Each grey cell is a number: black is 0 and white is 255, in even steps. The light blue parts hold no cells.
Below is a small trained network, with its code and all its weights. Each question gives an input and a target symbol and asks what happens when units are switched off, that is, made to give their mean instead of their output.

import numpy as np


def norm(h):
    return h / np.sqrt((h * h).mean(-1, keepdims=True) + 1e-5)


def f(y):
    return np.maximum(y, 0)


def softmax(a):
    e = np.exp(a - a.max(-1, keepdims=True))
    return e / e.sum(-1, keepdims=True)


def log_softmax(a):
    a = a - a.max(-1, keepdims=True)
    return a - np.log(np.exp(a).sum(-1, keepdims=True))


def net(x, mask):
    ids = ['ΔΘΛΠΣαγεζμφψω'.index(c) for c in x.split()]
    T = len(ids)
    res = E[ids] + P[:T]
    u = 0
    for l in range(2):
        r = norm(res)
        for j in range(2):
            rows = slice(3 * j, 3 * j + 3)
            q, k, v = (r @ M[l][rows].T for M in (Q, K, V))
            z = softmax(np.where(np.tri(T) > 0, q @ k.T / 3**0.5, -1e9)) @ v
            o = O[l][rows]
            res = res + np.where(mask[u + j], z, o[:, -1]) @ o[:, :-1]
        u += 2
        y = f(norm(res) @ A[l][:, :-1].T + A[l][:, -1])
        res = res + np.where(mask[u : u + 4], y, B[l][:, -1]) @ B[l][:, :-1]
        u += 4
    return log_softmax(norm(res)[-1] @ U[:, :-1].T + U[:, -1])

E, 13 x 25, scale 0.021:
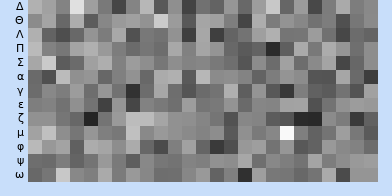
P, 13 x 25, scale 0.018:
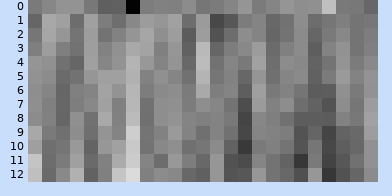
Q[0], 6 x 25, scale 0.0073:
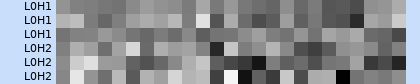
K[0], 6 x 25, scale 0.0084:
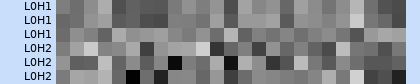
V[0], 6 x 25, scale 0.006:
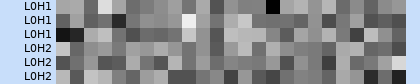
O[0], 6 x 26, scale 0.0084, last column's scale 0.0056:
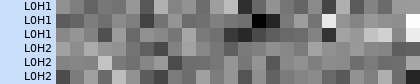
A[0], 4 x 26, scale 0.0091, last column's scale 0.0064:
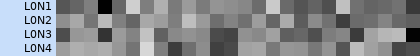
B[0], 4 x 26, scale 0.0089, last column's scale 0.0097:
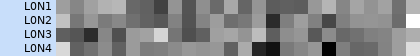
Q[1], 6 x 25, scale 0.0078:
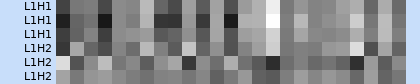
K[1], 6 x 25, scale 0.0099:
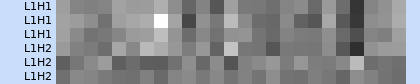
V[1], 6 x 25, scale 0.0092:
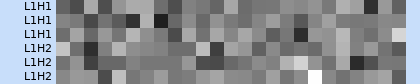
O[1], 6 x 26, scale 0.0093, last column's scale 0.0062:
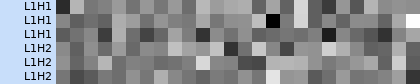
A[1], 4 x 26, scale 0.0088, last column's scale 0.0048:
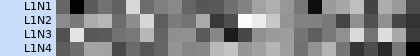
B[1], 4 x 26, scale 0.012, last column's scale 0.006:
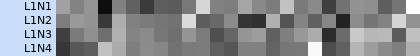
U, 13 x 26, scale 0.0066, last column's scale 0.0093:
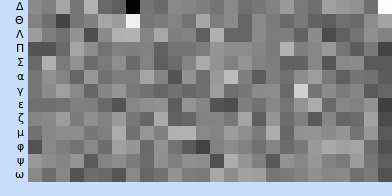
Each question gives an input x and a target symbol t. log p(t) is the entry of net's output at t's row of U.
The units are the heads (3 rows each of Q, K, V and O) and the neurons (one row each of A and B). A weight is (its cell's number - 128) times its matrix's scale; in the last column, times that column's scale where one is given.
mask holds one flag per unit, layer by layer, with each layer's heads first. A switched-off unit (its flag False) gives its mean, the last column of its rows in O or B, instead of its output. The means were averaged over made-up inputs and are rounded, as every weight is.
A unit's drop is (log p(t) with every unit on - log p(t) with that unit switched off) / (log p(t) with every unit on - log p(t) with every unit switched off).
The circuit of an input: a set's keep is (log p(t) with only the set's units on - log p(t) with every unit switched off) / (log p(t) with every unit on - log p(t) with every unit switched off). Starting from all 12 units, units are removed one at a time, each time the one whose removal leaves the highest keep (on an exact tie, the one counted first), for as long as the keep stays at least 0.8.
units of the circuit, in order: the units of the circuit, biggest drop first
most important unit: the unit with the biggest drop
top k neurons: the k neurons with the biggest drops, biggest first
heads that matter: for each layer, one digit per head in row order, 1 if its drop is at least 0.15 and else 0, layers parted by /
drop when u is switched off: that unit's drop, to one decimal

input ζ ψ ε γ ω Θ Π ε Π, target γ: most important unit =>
L0H1
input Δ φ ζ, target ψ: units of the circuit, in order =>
L1H1, L0H1
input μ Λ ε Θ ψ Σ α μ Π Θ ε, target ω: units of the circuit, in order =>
L1H2, L1N1, L0N4
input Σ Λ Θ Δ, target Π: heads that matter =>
10 / 00
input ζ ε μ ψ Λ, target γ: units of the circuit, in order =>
L0H1, L1H1
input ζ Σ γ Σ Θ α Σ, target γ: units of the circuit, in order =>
L0H1, L1H1
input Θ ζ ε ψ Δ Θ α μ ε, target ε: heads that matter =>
10 / 00
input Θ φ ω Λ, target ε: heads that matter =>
10 / 00
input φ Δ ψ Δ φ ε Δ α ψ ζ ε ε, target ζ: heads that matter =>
10 / 00
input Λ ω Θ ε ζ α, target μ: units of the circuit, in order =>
L1H1, L1H2
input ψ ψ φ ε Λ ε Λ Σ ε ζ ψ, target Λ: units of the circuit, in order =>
L0H1, L0N4, L0H2
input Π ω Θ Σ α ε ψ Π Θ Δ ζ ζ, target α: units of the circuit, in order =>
L1H2, L0N4
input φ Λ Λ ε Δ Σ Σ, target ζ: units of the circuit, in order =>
L0H1, L1N2
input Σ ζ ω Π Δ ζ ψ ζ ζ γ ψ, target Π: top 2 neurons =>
L1N4, L0N4
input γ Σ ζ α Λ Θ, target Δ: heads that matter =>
00 / 01
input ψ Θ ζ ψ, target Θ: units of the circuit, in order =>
L0N3
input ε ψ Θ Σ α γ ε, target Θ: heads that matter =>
01 / 00
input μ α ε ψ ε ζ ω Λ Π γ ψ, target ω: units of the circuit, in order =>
L1H2, L1N1
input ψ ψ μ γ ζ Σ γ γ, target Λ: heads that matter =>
10 / 00
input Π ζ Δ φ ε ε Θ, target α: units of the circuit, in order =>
L1H2
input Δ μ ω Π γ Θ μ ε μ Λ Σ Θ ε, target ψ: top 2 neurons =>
L0N1, L0N4
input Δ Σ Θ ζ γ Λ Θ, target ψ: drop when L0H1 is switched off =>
0.2
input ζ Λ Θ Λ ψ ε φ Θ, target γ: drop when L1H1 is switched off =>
0.1
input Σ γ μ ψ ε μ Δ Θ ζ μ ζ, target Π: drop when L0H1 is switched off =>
0.9
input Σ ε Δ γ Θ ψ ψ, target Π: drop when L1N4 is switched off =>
0.6
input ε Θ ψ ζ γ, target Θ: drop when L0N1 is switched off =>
-0.1
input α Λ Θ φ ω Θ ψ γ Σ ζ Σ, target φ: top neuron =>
L1N3
